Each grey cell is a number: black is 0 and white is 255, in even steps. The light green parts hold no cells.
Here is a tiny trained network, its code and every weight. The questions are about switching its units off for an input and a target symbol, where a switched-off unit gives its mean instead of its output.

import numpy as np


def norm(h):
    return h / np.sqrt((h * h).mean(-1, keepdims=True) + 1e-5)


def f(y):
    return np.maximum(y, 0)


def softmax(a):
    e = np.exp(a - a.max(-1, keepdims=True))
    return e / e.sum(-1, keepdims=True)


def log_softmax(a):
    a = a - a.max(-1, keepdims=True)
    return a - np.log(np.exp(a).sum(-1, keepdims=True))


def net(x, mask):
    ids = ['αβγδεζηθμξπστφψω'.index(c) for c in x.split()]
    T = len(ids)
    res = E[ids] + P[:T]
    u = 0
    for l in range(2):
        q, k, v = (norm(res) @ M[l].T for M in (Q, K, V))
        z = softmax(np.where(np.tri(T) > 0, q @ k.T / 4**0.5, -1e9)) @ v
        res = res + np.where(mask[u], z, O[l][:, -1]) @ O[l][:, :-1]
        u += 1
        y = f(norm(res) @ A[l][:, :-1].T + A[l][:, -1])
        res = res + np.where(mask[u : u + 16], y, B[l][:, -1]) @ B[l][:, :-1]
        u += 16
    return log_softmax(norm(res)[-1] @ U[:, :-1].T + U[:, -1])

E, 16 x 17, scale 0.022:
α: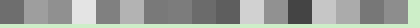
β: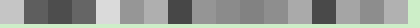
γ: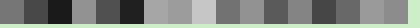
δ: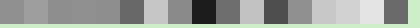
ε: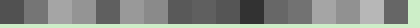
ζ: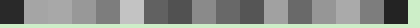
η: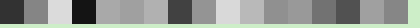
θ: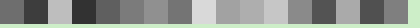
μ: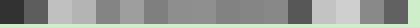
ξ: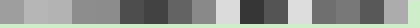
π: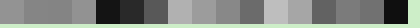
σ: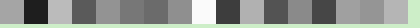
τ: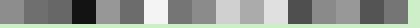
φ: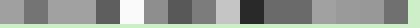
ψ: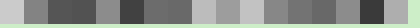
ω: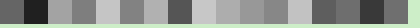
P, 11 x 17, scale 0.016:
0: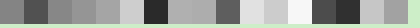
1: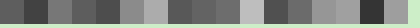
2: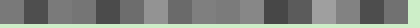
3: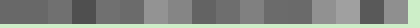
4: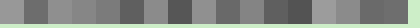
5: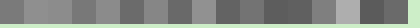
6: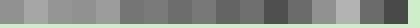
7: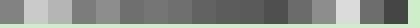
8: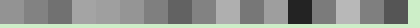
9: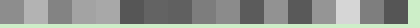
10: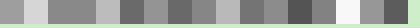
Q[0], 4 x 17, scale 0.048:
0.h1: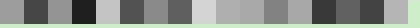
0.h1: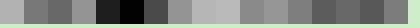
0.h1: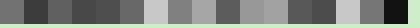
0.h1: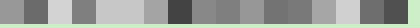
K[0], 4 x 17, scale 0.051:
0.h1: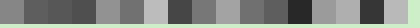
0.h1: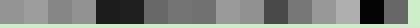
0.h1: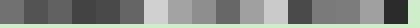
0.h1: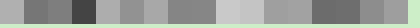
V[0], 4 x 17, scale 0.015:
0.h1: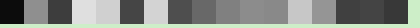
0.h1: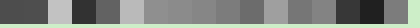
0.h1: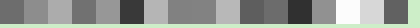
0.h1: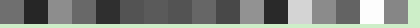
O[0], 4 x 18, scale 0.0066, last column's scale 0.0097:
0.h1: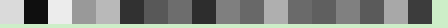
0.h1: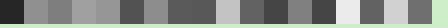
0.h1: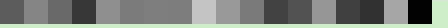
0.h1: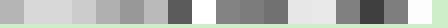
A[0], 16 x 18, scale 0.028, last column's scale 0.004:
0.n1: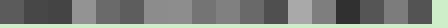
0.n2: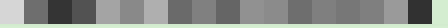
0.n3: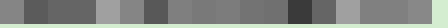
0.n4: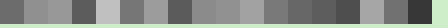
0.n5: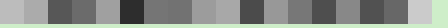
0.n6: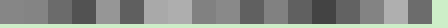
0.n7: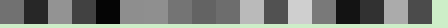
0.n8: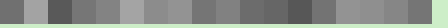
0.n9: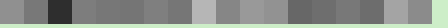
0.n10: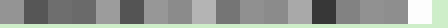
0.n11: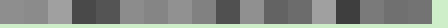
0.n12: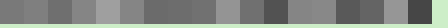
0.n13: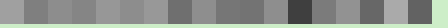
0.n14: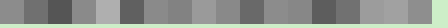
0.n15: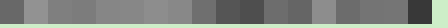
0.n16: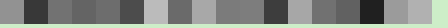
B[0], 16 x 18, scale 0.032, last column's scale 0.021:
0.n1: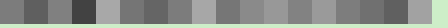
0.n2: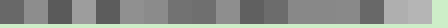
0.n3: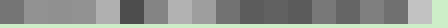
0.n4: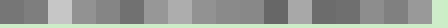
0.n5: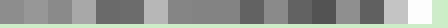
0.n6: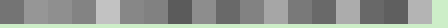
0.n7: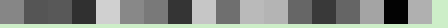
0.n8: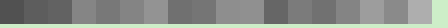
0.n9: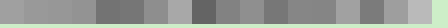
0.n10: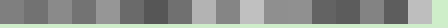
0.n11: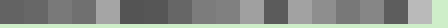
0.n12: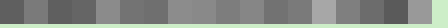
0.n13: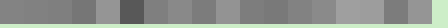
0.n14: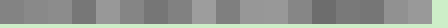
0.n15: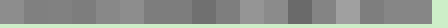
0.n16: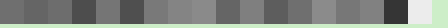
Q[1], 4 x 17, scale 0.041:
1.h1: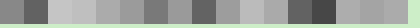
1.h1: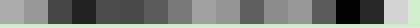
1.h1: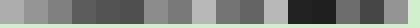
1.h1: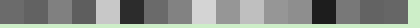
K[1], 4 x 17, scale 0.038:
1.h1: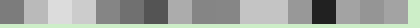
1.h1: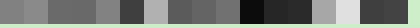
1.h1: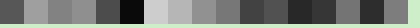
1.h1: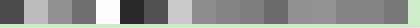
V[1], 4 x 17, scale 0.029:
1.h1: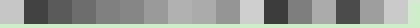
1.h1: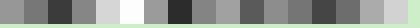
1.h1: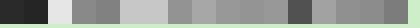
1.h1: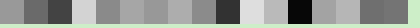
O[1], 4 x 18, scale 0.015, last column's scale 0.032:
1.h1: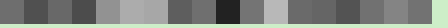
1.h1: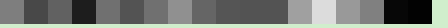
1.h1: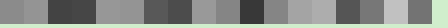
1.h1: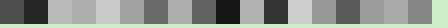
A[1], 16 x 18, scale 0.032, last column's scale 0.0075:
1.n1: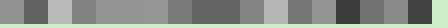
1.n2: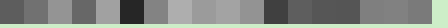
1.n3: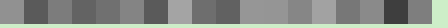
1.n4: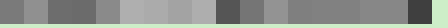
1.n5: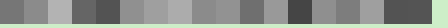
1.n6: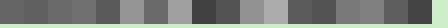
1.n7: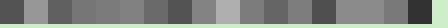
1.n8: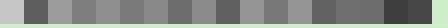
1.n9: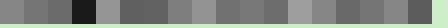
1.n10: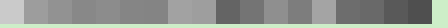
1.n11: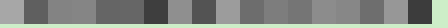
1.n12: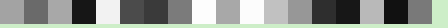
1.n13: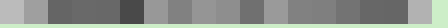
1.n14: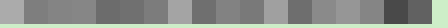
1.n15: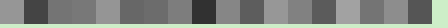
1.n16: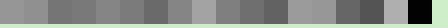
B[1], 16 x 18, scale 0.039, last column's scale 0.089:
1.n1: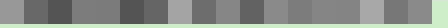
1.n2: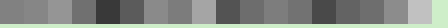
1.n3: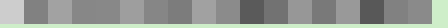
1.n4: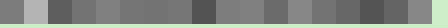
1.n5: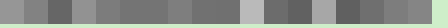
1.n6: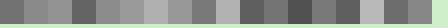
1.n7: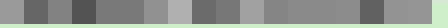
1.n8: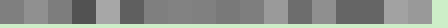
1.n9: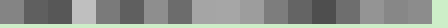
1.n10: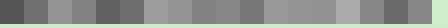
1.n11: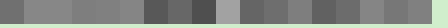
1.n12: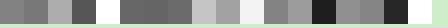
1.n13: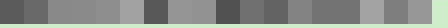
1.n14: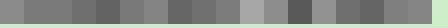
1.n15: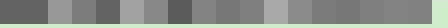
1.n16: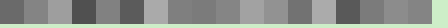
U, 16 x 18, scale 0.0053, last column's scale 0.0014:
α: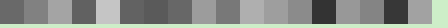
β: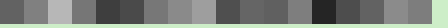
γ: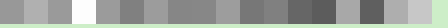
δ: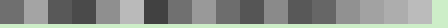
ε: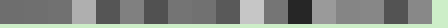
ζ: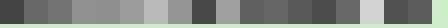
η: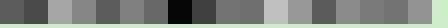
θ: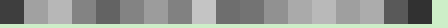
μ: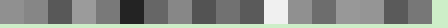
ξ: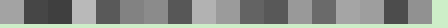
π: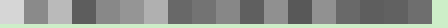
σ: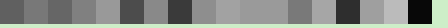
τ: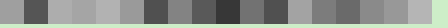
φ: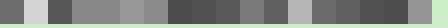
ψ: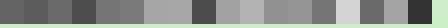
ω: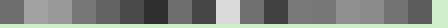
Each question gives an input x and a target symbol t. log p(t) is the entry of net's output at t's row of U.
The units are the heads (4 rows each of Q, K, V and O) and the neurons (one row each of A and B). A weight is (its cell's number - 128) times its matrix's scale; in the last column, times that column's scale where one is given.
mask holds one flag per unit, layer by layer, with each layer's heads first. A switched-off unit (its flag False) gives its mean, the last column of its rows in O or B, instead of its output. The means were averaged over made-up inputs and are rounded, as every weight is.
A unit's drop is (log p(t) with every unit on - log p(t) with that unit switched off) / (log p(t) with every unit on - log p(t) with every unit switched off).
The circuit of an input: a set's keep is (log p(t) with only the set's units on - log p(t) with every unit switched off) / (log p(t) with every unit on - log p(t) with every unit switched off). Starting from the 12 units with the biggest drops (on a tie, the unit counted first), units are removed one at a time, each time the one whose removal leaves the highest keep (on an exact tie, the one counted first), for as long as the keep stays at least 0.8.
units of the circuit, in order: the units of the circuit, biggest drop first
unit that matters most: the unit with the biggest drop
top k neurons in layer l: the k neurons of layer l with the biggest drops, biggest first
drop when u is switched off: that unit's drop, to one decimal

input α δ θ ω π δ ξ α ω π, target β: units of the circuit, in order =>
(1.n12 0.n5)
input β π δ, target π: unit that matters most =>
1.h1
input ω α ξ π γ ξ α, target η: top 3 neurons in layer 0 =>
(0.n7 0.n10 0.n16)
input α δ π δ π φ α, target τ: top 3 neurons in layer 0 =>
(0.n7 0.n16 0.n10)
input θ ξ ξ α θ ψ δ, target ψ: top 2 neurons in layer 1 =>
(1.n12 1.n2)
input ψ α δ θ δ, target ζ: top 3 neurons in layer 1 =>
(1.n12 1.n6 1.n2)
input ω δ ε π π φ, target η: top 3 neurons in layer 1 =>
(1.n12 1.n15 1.n2)
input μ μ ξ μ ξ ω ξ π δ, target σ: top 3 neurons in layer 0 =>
(0.n7 0.n16 0.n11)
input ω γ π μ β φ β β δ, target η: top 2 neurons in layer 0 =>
(0.n7 0.n10)
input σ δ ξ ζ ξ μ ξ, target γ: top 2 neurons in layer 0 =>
(0.n16 0.n7)
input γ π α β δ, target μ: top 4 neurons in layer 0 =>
(0.n7 0.n10 0.n16 0.n11)
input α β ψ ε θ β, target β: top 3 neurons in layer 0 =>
(0.n2 0.n5 0.n7)
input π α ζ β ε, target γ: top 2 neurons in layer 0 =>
(0.n7 0.n10)
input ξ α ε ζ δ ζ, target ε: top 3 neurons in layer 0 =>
(0.n7 0.n10 0.n16)
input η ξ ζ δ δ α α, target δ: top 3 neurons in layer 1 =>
(1.n12 1.n13 1.n2)
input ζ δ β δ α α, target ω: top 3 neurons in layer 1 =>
(1.n12 1.n11 1.n2)
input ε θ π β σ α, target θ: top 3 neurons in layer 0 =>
(0.n7 0.n16 0.n10)
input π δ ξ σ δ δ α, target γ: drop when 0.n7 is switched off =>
0.9
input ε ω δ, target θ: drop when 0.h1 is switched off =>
0.9
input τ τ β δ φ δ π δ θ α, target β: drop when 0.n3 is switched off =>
0.1
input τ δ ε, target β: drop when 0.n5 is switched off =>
0.0
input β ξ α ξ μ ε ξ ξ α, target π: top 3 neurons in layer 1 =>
(1.n12 1.n3 1.n6)
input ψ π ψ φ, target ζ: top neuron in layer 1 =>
(1.n12)
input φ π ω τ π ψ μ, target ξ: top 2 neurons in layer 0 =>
(0.n16 0.n7)
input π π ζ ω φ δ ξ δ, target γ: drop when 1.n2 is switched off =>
0.3
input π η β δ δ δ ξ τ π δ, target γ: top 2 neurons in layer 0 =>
(0.n7 0.n10)
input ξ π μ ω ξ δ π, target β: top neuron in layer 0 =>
(0.n5)
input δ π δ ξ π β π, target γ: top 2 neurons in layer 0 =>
(0.n16 0.n7)
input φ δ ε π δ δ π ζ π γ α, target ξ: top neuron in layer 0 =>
(0.n16)
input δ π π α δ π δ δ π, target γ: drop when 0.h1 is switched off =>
0.2
